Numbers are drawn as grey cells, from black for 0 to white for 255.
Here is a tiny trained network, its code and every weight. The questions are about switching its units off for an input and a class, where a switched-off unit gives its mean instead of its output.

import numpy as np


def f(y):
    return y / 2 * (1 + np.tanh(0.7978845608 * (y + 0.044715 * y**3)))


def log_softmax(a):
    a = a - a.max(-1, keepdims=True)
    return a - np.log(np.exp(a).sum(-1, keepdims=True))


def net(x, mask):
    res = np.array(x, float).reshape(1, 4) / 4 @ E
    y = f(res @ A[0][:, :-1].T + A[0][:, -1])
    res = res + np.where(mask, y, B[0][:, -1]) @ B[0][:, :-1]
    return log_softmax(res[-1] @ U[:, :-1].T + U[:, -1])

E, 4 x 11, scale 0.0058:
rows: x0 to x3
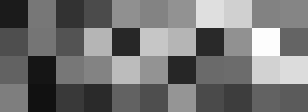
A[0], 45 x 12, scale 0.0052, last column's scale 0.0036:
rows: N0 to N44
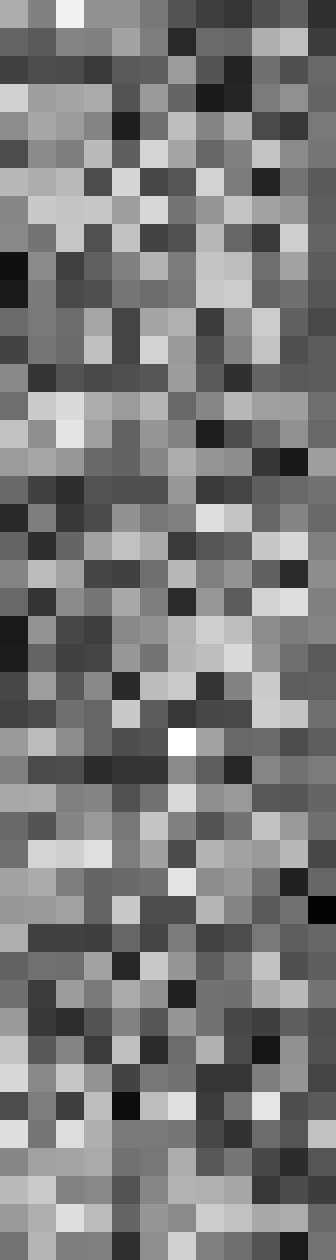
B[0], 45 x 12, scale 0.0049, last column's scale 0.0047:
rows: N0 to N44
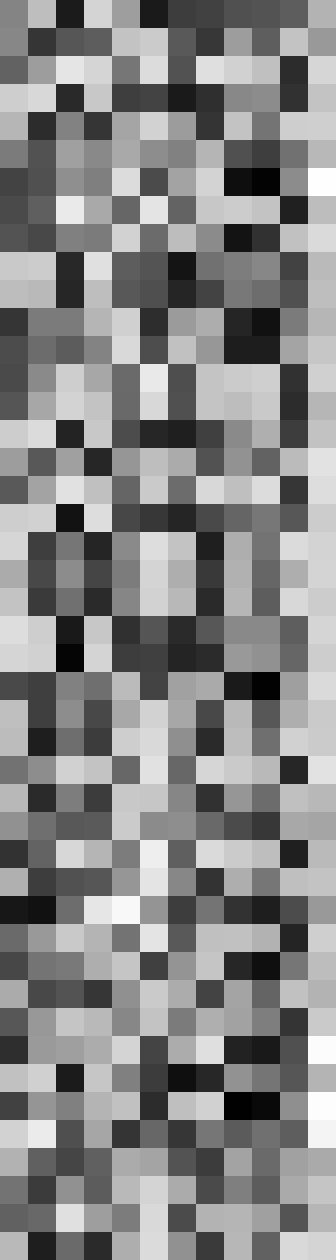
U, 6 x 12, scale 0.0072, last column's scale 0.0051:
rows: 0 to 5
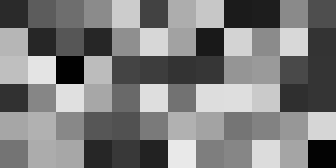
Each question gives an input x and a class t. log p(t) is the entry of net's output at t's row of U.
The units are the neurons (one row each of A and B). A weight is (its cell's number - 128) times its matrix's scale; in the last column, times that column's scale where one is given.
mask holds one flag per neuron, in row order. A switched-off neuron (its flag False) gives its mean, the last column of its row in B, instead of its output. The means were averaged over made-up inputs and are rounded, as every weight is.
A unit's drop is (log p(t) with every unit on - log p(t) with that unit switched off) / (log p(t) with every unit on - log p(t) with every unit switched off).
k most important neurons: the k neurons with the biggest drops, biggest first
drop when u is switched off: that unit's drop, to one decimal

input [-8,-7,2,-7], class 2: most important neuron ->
(N15)
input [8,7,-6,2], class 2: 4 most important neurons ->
(N23 N22 N9 N10)
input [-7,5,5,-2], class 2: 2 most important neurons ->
(N3 N15)
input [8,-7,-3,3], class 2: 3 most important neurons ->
(N18 N23 N22)
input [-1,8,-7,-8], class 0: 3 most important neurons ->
(N39 N24 N12)
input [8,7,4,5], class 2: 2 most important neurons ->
(N23 N22)
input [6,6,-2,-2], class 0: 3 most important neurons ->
(N39 N24 N12)
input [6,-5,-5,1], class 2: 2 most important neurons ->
(N18 N22)
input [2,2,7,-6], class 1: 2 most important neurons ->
(N19 N21)
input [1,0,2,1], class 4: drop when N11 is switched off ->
-0.1
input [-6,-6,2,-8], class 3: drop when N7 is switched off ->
0.2
